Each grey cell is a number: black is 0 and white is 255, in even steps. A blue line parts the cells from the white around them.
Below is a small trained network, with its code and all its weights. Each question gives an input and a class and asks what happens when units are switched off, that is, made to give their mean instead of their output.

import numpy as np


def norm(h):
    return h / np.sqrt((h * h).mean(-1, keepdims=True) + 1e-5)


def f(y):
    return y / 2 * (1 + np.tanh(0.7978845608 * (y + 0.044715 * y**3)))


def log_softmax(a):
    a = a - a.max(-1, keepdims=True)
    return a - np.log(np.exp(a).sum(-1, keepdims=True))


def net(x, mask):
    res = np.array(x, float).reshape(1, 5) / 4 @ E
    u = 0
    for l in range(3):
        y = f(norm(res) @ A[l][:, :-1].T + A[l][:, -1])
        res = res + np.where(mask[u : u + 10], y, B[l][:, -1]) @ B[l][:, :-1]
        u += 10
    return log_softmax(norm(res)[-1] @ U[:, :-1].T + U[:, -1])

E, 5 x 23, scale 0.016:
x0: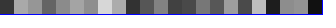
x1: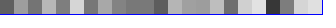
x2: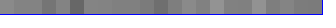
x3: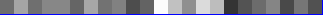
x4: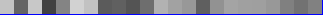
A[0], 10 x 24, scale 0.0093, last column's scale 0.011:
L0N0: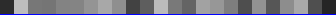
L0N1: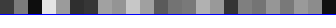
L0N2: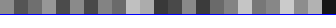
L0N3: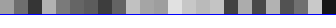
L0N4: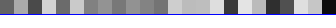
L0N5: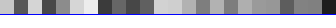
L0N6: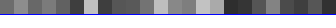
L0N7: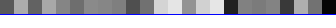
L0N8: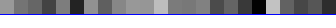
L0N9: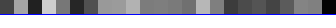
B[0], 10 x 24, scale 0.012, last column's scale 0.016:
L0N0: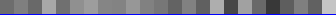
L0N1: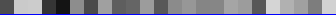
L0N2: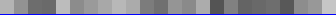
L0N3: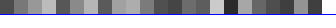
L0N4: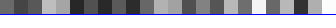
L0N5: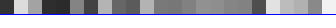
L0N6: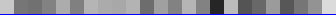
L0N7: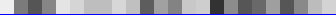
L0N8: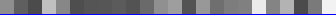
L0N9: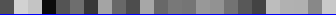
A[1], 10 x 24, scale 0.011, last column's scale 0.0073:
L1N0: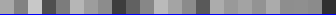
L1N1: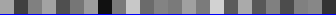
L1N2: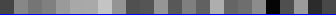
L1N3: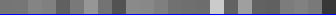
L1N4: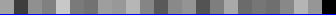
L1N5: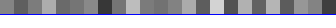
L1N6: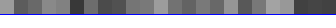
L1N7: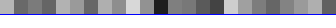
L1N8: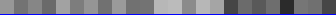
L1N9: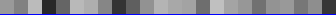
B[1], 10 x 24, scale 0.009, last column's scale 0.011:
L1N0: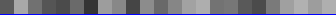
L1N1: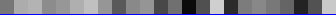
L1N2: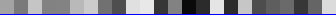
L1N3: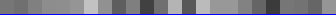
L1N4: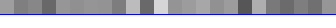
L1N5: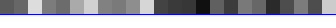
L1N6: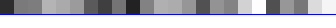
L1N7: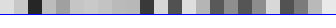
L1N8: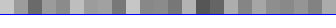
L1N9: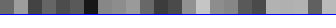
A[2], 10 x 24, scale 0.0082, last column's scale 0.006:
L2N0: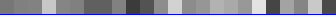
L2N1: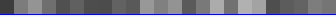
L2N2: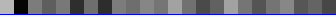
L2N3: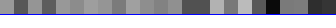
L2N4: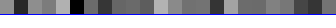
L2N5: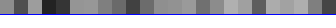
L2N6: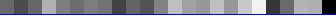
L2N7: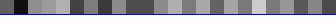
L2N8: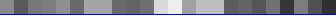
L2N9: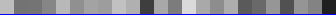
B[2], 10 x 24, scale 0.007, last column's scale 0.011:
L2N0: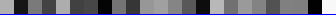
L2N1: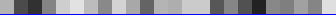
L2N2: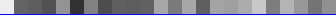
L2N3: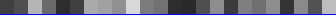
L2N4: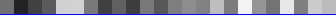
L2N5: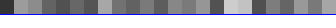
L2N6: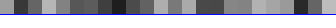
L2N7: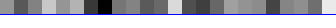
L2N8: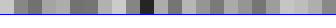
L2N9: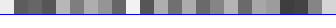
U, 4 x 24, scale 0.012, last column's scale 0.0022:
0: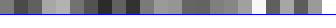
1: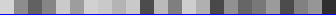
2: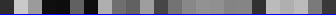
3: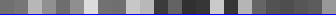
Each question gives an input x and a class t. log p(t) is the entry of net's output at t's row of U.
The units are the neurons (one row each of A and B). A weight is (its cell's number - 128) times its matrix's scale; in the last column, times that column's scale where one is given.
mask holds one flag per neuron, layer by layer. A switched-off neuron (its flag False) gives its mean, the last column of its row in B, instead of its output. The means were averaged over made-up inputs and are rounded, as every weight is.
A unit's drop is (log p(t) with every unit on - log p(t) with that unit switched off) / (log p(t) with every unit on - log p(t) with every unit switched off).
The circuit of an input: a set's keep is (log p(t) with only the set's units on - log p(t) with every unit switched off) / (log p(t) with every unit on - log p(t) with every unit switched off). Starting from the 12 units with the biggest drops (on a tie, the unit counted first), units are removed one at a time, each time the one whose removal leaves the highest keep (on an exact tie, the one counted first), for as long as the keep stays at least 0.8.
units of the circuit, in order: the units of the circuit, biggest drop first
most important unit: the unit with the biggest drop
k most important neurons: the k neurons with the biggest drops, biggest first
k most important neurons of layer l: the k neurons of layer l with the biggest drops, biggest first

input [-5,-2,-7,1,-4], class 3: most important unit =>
L0N3
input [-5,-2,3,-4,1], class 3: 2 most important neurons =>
(L0N3; L0N7)
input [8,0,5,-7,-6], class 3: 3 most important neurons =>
(L1N2; L0N7; L0N6)
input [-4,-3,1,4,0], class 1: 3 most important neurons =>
(L0N6; L0N7; L0N4)
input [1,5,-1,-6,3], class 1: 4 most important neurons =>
(L0N2; L1N7; L0N8; L1N6)
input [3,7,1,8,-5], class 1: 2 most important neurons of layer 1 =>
(L1N6; L1N8)
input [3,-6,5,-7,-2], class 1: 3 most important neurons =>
(L0N4; L1N7; L0N2)
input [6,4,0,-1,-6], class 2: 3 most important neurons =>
(L0N9; L0N3; L0N1)
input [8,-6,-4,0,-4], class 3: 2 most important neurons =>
(L0N4; L1N2)
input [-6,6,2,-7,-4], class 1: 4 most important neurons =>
(L0N2; L1N7; L0N8; L1N6)
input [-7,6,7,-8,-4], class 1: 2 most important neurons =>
(L0N2; L1N7)
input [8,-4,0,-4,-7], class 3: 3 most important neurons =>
(L0N5; L1N2; L0N0)
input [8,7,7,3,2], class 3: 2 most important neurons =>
(L1N2; L0N0)
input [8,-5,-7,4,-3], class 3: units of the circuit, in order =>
(L1N2)
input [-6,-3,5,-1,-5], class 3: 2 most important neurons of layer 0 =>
(L0N3; L0N5)
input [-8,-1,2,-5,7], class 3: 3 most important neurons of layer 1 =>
(L1N5; L1N1; L1N3)
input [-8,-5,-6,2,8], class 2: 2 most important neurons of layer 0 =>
(L0N5; L0N0)
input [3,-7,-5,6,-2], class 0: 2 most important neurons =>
(L0N8; L1N6)
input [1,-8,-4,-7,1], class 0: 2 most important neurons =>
(L0N8; L0N7)
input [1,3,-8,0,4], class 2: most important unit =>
L0N5
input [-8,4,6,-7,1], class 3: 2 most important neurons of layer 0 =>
(L0N3; L0N7)
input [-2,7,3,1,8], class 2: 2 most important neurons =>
(L0N5; L0N8)
